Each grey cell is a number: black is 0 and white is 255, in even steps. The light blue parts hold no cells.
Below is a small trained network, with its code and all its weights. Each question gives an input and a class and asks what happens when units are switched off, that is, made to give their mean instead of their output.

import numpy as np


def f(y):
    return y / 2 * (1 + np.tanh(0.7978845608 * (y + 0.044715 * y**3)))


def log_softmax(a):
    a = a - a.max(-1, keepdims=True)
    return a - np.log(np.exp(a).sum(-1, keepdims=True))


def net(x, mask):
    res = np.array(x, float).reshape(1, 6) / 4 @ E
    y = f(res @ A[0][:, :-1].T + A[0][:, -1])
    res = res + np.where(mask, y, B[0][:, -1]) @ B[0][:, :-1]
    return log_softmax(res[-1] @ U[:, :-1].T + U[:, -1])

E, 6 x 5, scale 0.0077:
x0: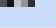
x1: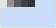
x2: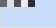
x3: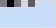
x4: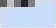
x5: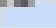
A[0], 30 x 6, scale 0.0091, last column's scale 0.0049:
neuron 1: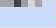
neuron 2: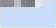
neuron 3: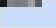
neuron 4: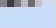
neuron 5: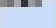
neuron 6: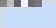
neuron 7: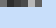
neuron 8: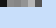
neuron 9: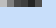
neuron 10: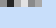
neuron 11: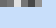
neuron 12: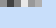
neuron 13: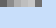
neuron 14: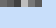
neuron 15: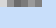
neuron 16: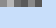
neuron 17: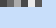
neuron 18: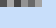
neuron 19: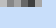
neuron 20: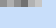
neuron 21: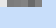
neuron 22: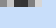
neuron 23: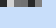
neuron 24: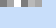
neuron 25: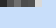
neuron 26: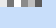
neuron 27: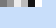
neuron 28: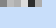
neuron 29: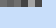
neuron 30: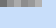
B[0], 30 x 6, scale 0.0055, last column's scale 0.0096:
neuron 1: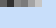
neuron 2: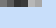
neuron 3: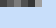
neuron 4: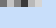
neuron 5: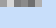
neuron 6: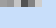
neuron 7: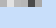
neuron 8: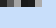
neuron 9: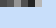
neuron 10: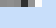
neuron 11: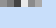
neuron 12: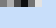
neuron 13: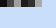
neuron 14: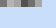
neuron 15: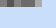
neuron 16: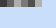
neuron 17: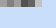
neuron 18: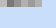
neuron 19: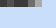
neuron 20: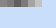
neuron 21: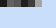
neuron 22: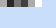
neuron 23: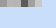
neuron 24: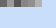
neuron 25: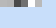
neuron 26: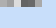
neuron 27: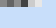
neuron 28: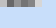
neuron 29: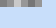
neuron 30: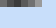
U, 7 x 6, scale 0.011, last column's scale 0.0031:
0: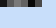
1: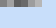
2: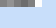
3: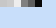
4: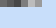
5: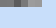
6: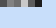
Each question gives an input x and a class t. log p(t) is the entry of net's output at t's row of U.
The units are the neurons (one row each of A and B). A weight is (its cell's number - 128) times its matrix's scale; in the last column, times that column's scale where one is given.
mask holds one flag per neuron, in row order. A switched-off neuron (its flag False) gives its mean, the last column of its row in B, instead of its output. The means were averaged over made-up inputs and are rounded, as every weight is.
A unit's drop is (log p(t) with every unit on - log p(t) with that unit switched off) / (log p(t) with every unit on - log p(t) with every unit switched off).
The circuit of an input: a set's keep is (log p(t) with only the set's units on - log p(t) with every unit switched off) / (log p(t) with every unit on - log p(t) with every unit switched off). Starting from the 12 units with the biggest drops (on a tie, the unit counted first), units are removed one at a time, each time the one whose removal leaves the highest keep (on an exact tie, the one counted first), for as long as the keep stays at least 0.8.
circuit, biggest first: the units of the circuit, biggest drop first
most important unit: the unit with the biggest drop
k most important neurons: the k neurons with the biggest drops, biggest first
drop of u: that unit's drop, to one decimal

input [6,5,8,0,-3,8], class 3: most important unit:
neuron 6
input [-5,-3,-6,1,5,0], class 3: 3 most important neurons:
neuron 7; neuron 17; neuron 29
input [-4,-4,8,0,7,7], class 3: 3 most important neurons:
neuron 23; neuron 6; neuron 18
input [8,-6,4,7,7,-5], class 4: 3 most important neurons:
neuron 25; neuron 27; neuron 11
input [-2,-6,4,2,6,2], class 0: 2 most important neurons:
neuron 8; neuron 3
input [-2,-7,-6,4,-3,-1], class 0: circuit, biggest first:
neuron 13; neuron 8
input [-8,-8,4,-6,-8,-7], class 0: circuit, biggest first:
neuron 13; neuron 8
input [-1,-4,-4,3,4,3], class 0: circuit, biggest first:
neuron 8; neuron 27
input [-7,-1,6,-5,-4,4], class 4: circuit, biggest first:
neuron 1; neuron 22
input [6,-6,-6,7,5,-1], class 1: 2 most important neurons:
neuron 25; neuron 4
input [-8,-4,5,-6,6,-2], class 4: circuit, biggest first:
neuron 22; neuron 1
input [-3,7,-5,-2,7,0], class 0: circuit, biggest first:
neuron 9; neuron 16
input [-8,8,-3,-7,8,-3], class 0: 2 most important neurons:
neuron 9; neuron 16
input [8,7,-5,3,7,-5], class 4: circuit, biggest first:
neuron 25
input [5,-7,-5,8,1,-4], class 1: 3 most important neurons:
neuron 25; neuron 4; neuron 10
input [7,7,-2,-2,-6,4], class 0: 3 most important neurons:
neuron 21; neuron 9; neuron 19
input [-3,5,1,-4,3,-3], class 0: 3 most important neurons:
neuron 9; neuron 25; neuron 16
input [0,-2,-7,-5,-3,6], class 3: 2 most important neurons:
neuron 26; neuron 17
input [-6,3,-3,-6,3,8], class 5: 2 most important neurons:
neuron 22; neuron 1
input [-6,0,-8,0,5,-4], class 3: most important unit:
neuron 7
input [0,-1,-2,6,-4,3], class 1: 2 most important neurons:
neuron 12; neuron 4
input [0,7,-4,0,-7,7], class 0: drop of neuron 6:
0.0
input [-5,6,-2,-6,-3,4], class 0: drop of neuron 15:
0.1
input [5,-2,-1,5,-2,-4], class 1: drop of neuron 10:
0.1
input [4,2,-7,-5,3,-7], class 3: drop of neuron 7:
0.3
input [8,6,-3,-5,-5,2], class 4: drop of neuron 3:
0.2
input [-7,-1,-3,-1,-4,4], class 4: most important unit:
neuron 1
